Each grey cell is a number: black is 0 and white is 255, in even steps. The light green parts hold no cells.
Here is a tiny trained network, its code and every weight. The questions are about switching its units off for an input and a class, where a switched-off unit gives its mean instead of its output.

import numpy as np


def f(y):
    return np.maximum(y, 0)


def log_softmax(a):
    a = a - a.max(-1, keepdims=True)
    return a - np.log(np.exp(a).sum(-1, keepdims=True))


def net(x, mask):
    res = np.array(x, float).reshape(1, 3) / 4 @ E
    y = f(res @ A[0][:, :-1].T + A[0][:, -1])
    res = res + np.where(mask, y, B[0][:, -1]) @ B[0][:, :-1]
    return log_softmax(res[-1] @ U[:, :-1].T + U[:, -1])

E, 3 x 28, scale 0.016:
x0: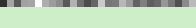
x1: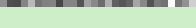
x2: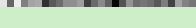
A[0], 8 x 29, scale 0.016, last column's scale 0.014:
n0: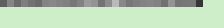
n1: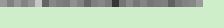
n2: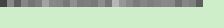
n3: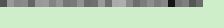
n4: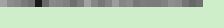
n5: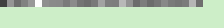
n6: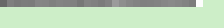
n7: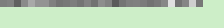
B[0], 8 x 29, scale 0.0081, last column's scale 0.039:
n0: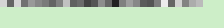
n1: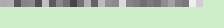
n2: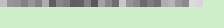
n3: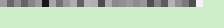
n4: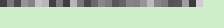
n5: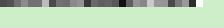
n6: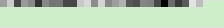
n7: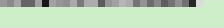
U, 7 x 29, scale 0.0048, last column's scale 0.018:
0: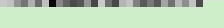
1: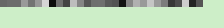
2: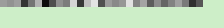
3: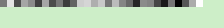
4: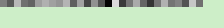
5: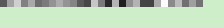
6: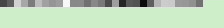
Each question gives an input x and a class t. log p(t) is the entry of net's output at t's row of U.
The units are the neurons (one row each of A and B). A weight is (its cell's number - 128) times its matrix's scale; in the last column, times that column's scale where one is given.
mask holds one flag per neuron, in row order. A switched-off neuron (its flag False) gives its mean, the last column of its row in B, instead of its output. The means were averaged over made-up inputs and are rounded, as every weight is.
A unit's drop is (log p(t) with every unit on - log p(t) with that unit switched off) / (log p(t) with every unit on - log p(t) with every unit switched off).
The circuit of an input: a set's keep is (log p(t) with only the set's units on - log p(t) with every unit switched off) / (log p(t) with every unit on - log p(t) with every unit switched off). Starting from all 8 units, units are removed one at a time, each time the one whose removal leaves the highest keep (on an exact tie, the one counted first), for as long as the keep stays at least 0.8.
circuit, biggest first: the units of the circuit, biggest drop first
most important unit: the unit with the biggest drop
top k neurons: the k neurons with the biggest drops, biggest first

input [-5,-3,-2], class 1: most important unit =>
n4
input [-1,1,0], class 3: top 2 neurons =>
[n5 n3]
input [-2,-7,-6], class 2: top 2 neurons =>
[n3 n1]
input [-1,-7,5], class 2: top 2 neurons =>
[n3 n6]
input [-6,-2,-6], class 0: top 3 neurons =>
[n5 n0 n6]
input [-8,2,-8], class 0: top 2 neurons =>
[n0 n5]
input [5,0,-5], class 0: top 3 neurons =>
[n2 n4 n6]
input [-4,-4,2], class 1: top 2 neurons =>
[n7 n6]
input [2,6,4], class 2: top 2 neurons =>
[n7 n6]
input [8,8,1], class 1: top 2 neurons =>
[n5 n3]
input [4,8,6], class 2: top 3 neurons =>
[n7 n6 n2]
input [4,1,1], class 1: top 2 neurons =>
[n5 n6]
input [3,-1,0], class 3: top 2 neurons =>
[n4 n0]
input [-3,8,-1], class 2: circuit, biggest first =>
[n7]
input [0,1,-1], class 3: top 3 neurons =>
[n3 n5 n0]
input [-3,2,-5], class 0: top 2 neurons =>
[n0 n5]
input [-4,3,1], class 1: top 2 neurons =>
[n3 n6]
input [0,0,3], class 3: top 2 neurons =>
[n0 n2]
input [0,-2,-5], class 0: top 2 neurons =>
[n0 n2]
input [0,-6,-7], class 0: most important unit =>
n2
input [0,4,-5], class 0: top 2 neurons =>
[n3 n0]
